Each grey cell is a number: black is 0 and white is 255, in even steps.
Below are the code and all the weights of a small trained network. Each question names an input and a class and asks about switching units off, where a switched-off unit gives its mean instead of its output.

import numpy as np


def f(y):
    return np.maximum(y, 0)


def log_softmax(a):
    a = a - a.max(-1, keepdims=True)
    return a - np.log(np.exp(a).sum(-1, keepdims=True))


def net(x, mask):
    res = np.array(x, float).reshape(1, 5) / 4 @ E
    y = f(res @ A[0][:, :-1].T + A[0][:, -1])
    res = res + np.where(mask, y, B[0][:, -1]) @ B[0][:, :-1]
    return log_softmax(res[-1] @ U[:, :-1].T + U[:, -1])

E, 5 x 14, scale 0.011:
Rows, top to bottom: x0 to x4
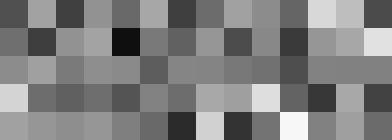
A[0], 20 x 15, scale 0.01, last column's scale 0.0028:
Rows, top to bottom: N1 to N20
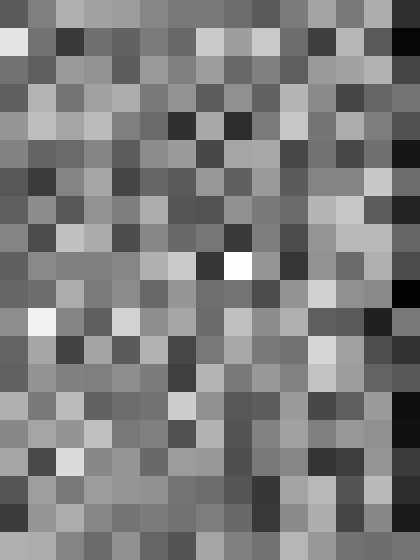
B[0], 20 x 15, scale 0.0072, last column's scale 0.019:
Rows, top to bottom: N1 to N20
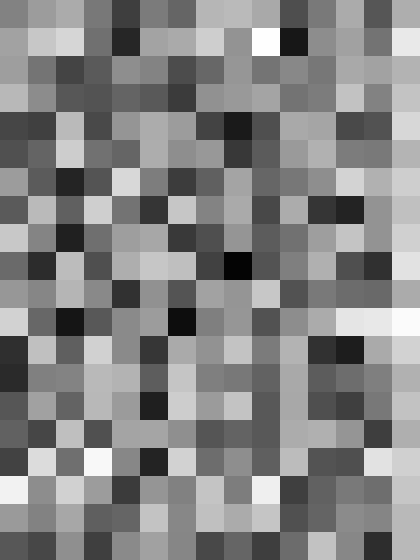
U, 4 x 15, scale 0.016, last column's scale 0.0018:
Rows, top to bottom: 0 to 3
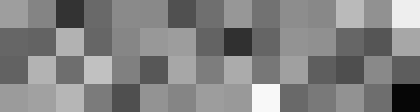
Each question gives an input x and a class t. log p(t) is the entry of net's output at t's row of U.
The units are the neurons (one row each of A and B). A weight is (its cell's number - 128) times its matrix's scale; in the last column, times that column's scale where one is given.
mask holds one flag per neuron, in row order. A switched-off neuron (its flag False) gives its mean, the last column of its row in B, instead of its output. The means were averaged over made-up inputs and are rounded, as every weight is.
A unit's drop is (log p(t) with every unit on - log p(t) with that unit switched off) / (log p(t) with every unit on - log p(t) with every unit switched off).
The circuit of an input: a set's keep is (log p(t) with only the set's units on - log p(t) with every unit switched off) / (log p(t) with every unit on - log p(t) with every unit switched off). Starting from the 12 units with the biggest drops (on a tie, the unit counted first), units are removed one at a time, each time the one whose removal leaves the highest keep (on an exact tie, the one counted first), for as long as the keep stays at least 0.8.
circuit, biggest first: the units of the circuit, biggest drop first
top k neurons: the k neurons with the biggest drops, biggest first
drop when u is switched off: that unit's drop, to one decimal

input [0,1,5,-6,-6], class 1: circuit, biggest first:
N10
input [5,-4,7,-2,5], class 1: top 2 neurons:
N5, N20
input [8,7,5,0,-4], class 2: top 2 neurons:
N13, N8
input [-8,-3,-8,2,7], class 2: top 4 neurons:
N17, N15, N10, N6
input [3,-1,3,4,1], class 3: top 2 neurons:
N2, N17
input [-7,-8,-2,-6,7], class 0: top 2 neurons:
N12, N4
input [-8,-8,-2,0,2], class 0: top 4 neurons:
N12, N13, N4, N8
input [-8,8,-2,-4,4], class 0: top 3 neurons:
N9, N7, N13
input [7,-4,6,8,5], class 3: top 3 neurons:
N2, N17, N15
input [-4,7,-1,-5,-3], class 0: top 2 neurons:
N7, N9
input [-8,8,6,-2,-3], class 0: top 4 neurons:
N9, N7, N13, N3
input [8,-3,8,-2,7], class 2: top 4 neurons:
N13, N8, N10, N14
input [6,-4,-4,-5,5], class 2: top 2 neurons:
N13, N10
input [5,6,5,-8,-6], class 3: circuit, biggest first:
N18
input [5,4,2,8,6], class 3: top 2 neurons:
N2, N10
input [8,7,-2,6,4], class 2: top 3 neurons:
N13, N8, N12
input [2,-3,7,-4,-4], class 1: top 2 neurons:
N10, N2
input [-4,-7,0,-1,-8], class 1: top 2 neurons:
N10, N6
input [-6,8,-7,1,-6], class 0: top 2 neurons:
N7, N9
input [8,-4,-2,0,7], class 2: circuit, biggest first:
N13
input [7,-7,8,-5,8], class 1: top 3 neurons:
N5, N20, N14
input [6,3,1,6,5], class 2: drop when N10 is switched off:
0.4
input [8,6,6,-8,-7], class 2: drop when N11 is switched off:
-0.1
